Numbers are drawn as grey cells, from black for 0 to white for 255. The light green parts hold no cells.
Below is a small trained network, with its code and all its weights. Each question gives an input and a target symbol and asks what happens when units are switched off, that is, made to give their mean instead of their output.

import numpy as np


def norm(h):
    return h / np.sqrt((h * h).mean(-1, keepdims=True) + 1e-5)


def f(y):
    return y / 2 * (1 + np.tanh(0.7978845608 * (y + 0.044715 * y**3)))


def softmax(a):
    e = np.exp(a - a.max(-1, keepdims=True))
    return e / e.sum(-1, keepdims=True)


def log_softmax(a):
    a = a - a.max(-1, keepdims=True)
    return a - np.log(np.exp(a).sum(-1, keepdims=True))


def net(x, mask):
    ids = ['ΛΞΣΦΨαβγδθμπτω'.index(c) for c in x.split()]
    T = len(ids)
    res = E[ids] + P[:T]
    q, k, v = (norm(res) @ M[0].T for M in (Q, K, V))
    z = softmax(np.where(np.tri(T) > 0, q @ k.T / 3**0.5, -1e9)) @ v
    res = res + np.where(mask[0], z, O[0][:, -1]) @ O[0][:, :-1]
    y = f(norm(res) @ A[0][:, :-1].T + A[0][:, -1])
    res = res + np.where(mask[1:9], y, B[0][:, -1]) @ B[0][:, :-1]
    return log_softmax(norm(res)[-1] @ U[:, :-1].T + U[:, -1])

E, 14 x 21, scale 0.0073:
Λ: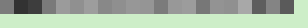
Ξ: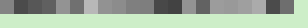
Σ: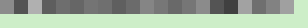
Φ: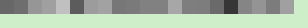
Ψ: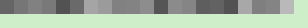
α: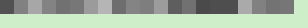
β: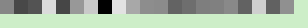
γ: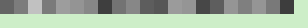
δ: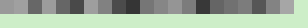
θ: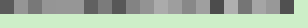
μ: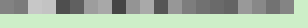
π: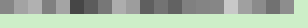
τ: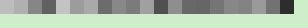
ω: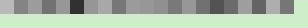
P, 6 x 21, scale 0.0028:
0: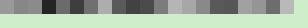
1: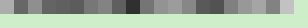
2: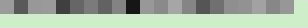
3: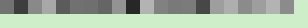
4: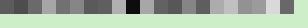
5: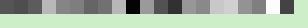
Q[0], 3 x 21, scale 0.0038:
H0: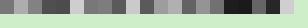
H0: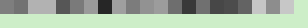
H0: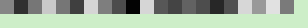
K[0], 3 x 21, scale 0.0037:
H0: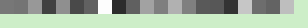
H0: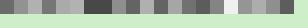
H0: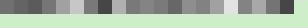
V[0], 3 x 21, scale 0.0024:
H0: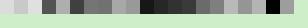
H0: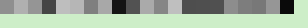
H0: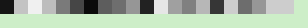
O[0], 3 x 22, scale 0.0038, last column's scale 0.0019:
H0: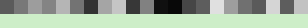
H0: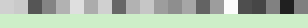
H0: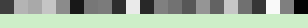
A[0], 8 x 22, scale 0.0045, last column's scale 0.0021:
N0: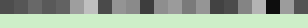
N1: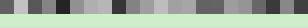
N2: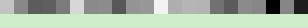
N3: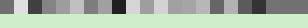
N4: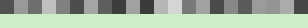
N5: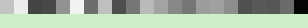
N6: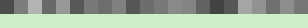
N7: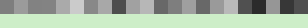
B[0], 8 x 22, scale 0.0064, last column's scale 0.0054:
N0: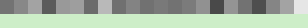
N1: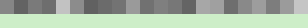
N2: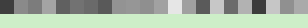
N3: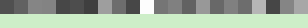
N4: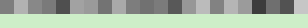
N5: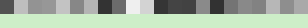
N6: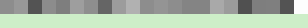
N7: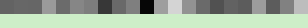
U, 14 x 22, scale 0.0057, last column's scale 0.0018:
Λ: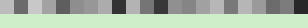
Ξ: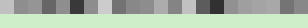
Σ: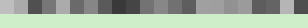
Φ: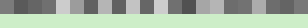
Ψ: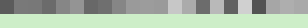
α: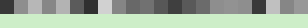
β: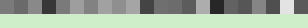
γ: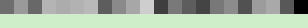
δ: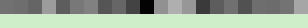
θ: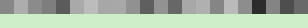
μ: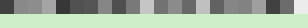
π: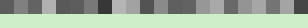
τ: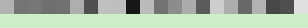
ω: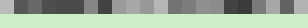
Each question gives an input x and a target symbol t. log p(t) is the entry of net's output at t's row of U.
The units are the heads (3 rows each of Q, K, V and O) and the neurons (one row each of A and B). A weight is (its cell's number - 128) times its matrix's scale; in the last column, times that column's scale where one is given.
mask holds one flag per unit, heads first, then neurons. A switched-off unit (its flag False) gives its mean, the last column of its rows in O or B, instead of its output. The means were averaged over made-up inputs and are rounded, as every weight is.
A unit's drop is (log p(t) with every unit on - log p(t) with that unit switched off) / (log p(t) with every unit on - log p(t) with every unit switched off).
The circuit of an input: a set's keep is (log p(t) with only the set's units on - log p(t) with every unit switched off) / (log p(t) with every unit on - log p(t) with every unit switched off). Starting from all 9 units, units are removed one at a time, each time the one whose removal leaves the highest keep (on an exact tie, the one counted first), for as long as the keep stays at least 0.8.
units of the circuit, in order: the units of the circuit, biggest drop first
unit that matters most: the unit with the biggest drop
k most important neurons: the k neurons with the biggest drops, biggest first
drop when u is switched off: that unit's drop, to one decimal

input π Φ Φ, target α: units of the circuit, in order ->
(H0)
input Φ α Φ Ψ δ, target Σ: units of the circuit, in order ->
(H0, N1, N7)
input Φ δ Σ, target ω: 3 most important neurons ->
(N6, N4, N7)
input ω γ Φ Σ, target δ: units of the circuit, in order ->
(H0, N7)
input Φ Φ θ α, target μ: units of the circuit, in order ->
(H0, N3)
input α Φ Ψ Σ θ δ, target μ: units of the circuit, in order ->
(H0, N3)
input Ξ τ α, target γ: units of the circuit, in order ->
(N5, H0)
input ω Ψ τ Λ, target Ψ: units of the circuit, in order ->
(H0, N2)
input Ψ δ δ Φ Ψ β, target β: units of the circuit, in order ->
(H0, N0)
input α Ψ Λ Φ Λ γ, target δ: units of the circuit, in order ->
(N7, H0)
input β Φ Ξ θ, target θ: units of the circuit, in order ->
(H0, N4, N3)
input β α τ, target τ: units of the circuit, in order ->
(H0, N5)
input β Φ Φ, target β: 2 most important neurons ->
(N0, N2)
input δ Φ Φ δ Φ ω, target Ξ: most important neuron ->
(N6)
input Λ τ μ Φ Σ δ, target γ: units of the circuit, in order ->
(H0, N5)
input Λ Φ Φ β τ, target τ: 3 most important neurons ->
(N5, N7, N1)
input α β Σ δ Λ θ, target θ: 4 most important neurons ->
(N4, N3, N7, N1)
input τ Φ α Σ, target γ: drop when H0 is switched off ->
0.8
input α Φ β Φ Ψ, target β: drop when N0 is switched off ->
0.7
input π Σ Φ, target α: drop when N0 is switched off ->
0.0
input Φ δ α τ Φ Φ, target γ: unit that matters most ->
N5
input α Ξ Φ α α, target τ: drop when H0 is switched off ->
0.2
